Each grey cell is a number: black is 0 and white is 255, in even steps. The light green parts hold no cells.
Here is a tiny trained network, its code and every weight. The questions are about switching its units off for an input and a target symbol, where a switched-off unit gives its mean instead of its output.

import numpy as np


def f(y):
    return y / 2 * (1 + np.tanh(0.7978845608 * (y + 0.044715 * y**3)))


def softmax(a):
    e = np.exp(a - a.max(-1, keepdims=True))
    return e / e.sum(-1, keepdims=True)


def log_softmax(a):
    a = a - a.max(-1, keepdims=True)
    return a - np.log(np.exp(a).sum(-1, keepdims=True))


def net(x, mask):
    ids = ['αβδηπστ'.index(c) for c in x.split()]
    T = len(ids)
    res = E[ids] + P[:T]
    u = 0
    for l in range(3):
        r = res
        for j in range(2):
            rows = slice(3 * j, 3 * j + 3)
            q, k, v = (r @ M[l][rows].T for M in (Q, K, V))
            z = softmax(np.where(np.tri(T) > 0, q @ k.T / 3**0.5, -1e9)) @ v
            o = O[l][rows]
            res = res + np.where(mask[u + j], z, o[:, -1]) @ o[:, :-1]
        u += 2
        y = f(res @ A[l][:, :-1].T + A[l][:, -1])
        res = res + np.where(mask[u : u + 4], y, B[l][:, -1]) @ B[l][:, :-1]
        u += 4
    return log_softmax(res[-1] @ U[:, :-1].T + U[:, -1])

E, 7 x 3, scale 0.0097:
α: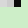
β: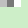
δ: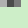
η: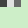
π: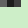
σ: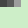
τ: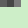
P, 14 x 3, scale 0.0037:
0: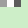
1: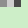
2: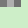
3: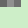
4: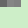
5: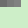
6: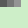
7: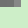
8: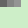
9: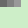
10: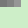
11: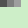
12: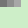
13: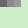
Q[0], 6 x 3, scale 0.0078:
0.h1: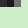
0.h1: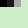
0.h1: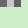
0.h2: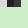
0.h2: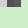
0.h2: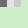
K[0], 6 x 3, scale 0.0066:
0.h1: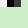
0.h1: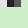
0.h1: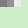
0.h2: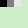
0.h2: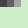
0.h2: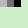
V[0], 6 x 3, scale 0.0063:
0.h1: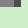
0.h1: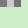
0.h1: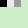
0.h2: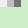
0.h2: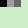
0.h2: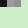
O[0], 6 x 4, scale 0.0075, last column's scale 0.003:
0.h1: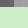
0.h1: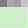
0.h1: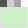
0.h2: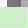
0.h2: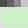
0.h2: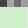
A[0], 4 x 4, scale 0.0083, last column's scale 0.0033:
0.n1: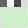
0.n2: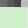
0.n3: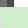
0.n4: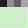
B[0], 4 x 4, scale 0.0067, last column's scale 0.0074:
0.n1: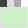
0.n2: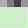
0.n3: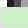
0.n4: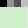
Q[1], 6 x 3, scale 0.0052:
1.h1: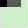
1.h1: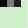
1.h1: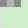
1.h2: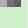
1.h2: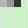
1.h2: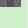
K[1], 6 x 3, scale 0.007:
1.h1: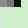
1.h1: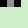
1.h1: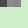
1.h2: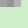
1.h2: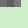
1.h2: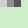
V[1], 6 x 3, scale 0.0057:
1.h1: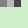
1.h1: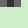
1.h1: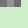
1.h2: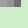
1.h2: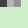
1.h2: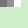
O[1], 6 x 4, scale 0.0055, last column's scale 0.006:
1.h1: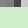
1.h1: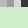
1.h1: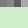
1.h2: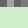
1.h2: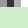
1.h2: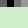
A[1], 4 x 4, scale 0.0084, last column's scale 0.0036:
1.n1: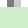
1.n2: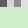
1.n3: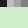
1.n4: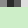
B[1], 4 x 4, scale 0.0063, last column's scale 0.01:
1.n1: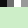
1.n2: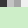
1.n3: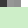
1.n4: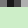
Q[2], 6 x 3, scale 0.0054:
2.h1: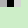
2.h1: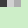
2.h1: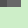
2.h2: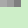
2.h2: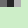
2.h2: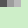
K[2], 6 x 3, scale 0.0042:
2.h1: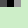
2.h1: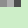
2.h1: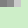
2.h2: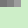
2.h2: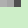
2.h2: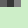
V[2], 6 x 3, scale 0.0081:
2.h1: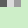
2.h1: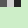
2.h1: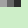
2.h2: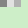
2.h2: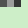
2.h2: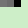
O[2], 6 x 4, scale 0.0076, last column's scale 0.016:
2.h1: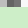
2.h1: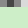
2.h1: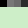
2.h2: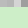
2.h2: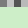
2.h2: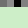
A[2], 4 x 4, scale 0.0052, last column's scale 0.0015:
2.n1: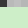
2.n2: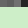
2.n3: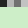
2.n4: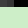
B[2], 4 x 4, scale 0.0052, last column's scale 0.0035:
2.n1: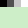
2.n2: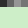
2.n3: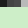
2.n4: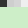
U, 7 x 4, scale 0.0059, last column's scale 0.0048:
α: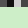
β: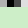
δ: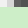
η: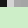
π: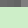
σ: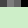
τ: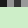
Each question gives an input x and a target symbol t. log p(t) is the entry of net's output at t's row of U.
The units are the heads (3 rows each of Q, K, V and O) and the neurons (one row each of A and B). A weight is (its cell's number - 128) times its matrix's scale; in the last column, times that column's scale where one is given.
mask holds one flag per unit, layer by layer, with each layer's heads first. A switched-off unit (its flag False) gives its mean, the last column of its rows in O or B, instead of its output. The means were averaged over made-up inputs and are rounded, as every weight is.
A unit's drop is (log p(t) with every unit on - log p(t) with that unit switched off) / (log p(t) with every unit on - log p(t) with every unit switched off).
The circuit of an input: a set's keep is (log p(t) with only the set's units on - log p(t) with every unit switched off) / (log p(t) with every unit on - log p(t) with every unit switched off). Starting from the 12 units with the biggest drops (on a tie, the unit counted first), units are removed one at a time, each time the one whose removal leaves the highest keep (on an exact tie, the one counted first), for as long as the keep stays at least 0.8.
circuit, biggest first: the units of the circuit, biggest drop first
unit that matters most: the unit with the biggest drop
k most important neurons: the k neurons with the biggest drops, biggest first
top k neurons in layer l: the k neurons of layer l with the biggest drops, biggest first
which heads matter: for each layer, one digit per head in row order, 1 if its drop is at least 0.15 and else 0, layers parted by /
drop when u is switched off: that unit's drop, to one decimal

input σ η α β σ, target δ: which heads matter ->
01 / 10 / 10
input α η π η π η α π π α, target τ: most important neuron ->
(0.n1)
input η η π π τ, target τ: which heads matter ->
10 / 10 / 11
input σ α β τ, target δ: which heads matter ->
01 / 10 / 10
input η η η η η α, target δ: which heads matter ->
00 / 00 / 11
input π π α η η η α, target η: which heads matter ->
11 / 01 / 00
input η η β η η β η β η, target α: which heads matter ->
00 / 00 / 11
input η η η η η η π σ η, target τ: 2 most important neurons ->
(0.n1 1.n4)
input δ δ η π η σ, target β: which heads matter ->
00 / 11 / 00
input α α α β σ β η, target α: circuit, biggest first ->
(2.h2 1.n1 0.h2 0.n4)
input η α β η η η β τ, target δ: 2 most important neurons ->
(1.n1 0.n3)
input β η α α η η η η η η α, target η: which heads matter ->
11 / 00 / 01
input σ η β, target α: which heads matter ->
00 / 00 / 01
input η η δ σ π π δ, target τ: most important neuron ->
(0.n1)
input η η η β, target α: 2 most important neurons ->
(1.n1 0.n3)
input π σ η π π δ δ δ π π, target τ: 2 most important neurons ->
(2.n4 0.n1)
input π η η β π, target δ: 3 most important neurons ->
(1.n1 0.n3 0.n4)
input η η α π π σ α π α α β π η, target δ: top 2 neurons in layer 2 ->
(2.n1 2.n3)
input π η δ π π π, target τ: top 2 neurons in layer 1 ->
(1.n4 1.n2)
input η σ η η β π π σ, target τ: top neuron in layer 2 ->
(2.n4)
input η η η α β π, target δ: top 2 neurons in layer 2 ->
(2.n1 2.n3)
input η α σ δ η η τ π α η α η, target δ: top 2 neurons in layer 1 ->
(1.n4 1.n2)
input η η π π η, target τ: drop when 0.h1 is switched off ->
0.2
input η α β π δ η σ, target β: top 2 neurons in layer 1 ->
(1.n1 1.n3)
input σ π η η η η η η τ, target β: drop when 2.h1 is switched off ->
0.1
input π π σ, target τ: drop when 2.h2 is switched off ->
0.4
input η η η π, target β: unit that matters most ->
0.n2
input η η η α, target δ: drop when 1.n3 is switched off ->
0.1
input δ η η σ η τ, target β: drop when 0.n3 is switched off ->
0.0
